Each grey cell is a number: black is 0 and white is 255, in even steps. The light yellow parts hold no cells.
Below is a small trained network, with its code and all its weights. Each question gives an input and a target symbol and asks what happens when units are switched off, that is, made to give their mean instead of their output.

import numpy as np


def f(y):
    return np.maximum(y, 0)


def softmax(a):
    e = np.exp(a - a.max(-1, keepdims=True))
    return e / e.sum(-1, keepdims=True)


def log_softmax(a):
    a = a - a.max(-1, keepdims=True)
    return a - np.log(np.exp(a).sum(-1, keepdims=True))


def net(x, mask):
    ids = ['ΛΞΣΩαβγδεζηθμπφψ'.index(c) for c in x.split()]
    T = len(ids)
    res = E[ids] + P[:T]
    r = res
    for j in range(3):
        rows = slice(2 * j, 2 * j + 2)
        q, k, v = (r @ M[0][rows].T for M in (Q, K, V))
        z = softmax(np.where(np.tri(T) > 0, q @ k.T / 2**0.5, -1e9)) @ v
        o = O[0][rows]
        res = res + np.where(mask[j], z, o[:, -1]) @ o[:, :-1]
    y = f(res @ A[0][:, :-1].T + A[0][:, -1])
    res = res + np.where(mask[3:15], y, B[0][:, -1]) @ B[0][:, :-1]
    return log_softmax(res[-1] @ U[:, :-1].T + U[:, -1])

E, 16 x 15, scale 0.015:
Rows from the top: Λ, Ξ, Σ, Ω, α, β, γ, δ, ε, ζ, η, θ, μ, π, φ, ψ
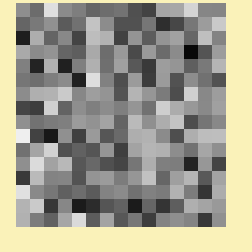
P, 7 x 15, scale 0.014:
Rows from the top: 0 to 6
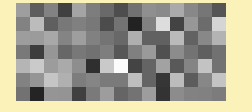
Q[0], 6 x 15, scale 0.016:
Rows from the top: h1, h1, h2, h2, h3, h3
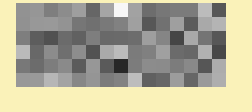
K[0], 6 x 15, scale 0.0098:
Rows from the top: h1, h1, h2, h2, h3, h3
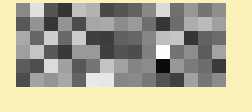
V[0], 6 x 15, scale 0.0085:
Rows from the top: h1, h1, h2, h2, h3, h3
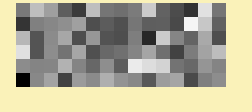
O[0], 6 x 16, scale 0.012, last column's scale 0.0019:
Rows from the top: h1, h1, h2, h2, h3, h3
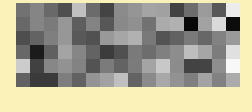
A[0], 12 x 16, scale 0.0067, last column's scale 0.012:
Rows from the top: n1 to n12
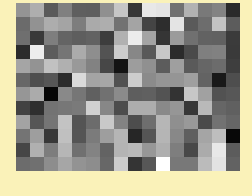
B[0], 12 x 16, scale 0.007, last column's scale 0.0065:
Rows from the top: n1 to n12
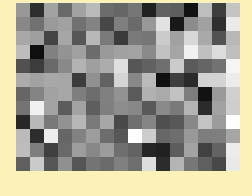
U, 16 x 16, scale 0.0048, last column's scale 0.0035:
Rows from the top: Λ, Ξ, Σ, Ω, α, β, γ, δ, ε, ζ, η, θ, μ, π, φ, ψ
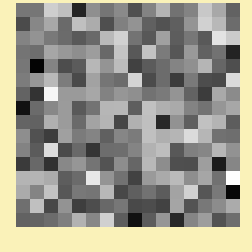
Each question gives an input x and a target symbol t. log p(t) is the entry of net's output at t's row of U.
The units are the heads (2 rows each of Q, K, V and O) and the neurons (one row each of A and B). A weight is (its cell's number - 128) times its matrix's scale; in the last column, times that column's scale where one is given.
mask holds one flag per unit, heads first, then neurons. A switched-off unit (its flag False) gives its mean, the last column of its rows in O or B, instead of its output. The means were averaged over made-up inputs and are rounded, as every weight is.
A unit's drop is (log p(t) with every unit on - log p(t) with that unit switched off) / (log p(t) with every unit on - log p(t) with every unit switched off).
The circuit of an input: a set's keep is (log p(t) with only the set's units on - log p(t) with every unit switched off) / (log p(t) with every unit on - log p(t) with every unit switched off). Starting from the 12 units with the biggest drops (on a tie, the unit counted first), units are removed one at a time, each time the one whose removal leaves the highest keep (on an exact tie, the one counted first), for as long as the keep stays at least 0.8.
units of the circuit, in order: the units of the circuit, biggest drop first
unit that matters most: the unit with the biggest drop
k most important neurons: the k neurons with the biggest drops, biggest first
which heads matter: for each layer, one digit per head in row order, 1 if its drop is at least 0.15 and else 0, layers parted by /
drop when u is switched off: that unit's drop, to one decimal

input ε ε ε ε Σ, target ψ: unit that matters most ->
h1
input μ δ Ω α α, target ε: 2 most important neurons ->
n10, n12
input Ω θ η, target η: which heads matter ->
101
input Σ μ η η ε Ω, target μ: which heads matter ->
010
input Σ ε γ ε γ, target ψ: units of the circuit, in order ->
h1, h3, n9
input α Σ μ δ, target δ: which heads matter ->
101
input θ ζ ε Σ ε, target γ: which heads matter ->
001
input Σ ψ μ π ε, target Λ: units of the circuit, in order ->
h1, n2
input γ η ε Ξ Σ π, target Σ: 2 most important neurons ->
n4, n11
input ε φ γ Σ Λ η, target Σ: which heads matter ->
111
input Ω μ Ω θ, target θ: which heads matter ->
100
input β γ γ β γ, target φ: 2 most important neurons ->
n12, n11
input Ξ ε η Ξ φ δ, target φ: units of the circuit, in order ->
h1, n12, n11
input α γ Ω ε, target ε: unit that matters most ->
n6
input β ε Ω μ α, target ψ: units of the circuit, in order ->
h1, n9, h3
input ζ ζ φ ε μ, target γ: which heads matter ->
001
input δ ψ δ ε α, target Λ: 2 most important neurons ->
n2, n11
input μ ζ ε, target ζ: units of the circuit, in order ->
h2, n3
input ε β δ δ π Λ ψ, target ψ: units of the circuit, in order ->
n2, h1, n9
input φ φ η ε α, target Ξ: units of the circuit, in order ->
h3
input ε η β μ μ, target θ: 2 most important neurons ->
n12, n1
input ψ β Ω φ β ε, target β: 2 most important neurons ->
n11, n2
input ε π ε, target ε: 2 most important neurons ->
n6, n9
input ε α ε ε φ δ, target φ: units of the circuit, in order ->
n12, h1, n11
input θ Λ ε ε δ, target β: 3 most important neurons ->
n11, n10, n2
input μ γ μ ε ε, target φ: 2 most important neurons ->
n12, n11
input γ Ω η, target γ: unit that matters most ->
h3
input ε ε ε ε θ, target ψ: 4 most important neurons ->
n9, n1, n6, n12
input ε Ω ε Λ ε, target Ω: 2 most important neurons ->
n7, n6
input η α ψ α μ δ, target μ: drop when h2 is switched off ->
0.8
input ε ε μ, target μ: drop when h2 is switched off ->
1.0
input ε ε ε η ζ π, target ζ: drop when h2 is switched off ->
0.8
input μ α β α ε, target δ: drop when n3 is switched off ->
0.0
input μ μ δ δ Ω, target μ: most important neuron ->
n12
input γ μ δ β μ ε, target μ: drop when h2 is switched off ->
0.9
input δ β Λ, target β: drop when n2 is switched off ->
0.1
